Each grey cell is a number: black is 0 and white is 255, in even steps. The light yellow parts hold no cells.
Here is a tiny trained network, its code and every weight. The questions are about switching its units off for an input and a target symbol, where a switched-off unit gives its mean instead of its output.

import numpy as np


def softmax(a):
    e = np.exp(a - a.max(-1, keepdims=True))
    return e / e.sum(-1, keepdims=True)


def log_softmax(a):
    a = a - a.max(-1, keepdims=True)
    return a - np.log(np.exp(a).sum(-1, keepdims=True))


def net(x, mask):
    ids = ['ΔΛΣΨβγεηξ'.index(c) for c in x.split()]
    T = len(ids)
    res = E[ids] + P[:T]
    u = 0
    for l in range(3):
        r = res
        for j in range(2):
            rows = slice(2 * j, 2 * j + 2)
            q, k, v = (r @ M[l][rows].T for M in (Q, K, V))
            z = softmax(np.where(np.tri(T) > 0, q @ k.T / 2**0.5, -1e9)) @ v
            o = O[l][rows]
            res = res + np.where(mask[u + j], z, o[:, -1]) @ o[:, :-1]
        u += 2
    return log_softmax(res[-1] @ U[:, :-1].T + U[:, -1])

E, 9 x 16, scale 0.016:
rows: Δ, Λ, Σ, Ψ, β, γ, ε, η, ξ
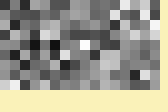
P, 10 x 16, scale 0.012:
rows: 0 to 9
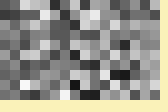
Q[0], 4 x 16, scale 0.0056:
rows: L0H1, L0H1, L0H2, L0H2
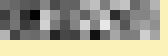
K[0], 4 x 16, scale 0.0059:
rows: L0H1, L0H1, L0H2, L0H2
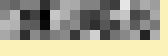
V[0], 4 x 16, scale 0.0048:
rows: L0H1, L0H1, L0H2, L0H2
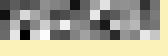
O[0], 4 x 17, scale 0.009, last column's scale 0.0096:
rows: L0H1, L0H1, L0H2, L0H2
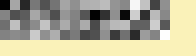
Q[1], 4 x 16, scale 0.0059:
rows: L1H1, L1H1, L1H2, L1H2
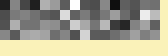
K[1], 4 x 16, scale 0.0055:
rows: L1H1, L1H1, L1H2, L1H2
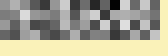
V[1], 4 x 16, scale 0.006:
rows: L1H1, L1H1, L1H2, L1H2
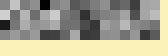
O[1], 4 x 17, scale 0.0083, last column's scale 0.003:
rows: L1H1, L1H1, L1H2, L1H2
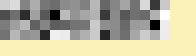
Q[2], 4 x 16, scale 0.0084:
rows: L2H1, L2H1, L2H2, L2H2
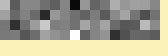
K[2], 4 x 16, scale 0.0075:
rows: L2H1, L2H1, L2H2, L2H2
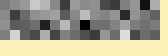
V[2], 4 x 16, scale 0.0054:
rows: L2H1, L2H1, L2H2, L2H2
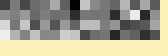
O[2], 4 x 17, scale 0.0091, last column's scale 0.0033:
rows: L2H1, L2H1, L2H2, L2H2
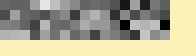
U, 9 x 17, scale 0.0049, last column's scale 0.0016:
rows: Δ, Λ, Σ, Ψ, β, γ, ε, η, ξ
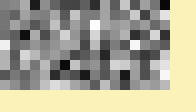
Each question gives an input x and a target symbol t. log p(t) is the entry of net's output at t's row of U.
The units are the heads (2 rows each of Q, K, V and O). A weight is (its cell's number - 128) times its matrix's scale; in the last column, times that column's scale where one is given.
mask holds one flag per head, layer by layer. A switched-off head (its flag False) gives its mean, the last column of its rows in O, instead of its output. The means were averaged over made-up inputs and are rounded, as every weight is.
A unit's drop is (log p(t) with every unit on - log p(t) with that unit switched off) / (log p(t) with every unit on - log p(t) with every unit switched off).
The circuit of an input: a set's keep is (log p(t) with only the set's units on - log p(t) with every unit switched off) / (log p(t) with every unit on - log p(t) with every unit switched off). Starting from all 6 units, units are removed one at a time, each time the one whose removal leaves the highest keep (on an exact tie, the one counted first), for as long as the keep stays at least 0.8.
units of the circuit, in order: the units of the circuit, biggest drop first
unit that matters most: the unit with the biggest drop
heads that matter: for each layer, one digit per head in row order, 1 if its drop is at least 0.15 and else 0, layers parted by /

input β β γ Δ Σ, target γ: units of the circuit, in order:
L2H2, L1H1
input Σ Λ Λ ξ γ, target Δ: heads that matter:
10 / 01 / 01
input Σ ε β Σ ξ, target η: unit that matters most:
L1H2
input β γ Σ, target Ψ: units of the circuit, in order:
L1H2, L0H1, L2H1
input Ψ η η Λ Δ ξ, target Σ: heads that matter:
10 / 01 / 10
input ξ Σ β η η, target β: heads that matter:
01 / 10 / 10
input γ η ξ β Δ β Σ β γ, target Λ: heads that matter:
01 / 10 / 01
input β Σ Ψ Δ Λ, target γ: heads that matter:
00 / 00 / 01
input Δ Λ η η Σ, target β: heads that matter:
01 / 11 / 10
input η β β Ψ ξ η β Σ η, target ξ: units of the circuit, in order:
L0H1, L1H2, L2H2, L0H2
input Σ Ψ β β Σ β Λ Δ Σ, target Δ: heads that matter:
00 / 00 / 11
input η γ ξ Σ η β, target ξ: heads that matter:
11 / 11 / 01
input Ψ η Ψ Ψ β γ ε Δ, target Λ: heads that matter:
10 / 01 / 11
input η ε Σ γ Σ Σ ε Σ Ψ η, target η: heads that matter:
10 / 11 / 10
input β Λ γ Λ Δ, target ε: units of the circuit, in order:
L2H1, L0H1, L1H2
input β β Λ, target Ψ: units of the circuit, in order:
L1H2, L2H1, L0H1
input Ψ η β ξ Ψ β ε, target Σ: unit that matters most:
L0H1
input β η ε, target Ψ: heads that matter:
10 / 01 / 10
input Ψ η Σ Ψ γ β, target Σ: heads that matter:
10 / 01 / 10
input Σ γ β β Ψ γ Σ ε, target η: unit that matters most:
L1H2
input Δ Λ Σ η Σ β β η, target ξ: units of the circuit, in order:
L2H1, L1H1
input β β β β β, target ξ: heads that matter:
00 / 10 / 11
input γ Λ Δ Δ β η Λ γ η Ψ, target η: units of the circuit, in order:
L1H2, L1H1
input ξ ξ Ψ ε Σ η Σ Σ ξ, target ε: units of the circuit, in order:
L2H1, L1H2, L2H2
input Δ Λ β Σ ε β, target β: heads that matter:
11 / 01 / 01
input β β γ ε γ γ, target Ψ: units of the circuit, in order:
L1H2, L2H1, L0H1
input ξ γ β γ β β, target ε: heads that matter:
01 / 00 / 10
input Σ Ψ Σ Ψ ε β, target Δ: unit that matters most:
L2H1
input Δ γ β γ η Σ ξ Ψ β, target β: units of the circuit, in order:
L1H2, L0H1
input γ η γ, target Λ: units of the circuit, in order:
L1H1, L0H2, L2H2
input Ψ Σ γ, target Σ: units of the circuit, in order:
L0H1, L2H1, L1H2
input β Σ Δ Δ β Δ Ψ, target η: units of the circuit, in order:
L2H1, L1H1
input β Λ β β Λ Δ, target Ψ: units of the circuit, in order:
L1H2, L0H1, L2H1
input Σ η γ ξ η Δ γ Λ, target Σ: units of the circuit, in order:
L0H1
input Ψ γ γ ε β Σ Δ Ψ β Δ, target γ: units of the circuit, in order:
L2H2, L2H1
